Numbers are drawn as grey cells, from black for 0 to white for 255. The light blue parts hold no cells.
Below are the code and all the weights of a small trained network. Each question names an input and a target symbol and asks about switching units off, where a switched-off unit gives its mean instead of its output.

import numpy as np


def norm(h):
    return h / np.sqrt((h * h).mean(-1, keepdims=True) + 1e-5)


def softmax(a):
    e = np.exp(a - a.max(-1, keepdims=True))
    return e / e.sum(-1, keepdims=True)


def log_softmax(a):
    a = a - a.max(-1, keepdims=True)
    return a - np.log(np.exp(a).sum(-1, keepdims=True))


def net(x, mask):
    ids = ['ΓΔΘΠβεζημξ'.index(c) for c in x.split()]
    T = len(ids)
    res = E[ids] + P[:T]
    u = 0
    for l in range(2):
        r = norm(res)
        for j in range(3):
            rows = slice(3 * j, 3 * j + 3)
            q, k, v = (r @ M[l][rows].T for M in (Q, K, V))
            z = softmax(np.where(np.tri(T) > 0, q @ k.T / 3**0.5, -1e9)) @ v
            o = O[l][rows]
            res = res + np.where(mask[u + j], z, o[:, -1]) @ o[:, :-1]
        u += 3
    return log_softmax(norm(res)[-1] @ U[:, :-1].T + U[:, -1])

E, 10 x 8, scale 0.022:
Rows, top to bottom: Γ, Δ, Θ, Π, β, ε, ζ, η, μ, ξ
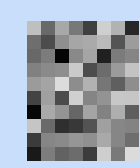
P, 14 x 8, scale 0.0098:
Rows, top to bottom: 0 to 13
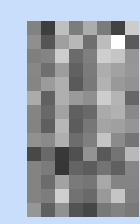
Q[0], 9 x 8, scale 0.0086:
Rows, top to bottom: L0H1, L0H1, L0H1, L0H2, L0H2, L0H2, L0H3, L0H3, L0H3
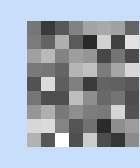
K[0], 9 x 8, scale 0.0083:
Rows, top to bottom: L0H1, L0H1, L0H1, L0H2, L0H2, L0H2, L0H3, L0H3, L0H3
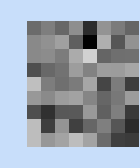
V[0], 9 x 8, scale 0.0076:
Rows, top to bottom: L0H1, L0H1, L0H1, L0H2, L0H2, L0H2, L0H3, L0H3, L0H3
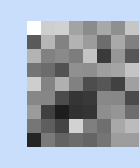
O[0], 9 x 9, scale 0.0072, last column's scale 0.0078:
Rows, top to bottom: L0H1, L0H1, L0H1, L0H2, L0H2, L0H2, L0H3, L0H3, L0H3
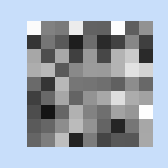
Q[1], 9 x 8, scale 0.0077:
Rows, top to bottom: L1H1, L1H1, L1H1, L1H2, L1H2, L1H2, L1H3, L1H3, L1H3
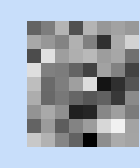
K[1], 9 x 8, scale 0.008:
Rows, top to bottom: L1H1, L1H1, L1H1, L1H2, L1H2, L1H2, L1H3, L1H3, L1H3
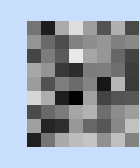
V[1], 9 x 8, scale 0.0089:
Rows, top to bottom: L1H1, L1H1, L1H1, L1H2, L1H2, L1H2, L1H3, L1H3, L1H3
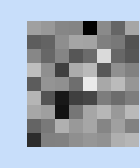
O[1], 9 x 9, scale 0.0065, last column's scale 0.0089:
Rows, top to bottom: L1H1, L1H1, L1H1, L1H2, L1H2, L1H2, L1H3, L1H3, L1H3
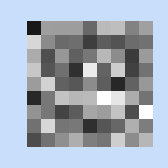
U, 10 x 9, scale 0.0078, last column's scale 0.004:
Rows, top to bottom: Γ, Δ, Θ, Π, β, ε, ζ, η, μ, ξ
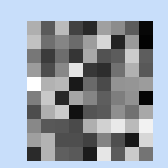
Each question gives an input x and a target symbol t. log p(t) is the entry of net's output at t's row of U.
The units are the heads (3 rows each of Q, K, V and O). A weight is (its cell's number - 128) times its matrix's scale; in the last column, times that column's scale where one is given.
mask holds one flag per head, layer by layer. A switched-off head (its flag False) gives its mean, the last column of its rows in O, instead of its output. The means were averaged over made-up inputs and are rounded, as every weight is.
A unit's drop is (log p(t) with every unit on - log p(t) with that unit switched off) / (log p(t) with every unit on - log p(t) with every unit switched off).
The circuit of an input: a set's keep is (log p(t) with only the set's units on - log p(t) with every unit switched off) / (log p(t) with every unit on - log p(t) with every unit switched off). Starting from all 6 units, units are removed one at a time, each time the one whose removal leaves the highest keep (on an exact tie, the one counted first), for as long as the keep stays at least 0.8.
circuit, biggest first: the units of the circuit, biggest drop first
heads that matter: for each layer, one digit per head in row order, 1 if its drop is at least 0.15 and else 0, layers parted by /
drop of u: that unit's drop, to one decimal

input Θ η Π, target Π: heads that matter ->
001 / 000
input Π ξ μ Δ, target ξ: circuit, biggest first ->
(L0H1)
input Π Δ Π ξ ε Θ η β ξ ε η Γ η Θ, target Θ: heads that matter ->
100 / 000
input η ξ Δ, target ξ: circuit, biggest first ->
(L0H1, L1H2)
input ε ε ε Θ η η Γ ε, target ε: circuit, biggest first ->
(L0H3, L1H2)
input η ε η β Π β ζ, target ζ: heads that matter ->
011 / 000
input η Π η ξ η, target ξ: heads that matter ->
110 / 010
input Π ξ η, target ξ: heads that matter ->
100 / 010
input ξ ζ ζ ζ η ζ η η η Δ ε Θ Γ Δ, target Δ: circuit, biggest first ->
(L0H3, L1H1)
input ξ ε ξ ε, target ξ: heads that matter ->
101 / 010
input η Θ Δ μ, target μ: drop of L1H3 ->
0.0
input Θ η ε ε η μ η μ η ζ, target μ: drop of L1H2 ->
0.5
